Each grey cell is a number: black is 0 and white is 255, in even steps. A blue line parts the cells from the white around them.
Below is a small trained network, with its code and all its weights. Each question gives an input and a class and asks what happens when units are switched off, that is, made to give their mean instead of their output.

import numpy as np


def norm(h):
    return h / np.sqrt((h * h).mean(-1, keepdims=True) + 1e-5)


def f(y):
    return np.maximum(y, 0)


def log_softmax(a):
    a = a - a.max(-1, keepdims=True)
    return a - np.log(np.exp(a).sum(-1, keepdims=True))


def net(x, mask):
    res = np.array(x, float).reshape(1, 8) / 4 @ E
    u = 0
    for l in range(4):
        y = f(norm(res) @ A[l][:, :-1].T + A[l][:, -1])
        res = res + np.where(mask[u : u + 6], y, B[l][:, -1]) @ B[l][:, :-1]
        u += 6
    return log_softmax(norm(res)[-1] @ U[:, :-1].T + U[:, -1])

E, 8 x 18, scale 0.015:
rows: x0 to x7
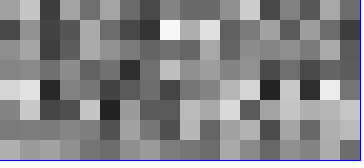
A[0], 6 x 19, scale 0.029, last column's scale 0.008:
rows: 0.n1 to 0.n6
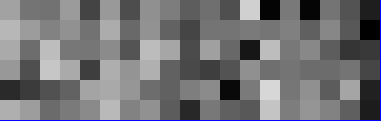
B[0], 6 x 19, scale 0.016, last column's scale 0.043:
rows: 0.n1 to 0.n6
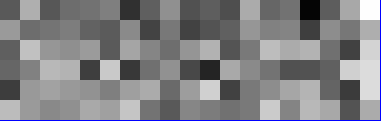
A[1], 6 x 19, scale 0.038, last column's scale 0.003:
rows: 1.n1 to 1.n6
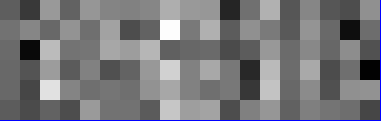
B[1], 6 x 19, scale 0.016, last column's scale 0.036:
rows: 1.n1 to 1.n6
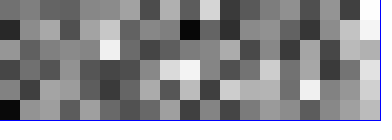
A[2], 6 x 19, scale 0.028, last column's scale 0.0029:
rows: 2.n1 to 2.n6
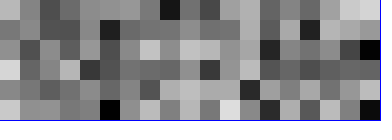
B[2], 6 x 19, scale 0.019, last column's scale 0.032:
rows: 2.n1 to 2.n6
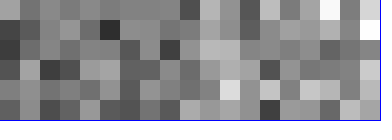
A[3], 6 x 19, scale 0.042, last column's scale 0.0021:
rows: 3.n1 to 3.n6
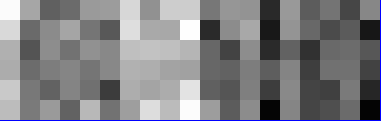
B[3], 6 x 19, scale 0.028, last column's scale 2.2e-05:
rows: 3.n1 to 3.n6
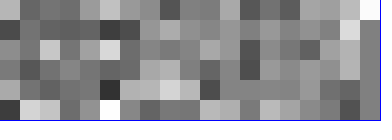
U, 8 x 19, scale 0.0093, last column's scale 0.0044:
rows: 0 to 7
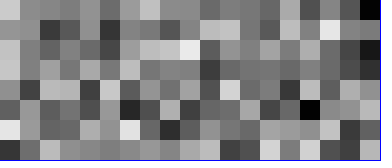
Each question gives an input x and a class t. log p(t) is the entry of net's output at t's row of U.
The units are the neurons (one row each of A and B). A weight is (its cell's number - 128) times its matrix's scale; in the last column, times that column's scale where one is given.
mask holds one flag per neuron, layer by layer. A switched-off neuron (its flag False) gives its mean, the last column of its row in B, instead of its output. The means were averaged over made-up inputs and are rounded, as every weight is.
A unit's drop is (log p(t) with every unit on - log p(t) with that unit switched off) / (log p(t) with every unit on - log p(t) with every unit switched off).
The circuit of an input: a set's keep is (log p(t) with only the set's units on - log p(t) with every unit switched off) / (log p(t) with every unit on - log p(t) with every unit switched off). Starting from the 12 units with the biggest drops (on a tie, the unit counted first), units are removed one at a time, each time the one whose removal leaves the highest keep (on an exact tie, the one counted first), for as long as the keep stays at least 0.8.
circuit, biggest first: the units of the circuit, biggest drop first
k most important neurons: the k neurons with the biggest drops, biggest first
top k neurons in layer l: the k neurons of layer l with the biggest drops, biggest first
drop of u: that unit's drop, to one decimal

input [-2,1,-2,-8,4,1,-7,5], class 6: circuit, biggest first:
0.n6, 1.n4
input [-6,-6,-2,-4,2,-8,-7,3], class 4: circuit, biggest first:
0.n4, 1.n5
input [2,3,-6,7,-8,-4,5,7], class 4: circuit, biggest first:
0.n4, 1.n5
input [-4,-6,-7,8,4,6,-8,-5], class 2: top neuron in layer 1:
1.n2
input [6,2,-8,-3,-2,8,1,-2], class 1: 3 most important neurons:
0.n5, 0.n3, 1.n4
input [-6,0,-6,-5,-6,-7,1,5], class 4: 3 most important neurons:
0.n4, 1.n5, 1.n3
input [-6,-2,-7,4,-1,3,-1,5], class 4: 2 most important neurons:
0.n5, 1.n5
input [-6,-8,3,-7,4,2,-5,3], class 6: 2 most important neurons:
0.n6, 1.n4
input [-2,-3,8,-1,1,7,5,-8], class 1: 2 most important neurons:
0.n3, 1.n4
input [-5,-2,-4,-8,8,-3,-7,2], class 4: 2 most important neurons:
0.n4, 0.n1
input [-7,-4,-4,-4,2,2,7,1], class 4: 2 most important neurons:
0.n1, 1.n3
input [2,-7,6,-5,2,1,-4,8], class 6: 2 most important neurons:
0.n6, 2.n1
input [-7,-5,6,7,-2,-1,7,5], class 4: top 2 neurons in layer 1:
1.n1, 1.n5
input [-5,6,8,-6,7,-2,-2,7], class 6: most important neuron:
0.n1
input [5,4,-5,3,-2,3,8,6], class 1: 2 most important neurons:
0.n5, 0.n3
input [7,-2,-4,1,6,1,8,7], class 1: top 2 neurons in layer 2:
2.n2, 2.n1
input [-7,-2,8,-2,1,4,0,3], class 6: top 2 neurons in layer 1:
1.n4, 1.n5
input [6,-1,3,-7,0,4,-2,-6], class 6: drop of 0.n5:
-0.1
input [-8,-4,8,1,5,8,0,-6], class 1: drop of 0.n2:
0.0
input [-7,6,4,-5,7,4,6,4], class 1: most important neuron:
0.n5
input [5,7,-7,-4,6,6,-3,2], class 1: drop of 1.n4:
0.1
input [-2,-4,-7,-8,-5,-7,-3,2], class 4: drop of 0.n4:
1.0
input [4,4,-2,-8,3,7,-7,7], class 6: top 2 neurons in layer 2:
2.n2, 2.n4
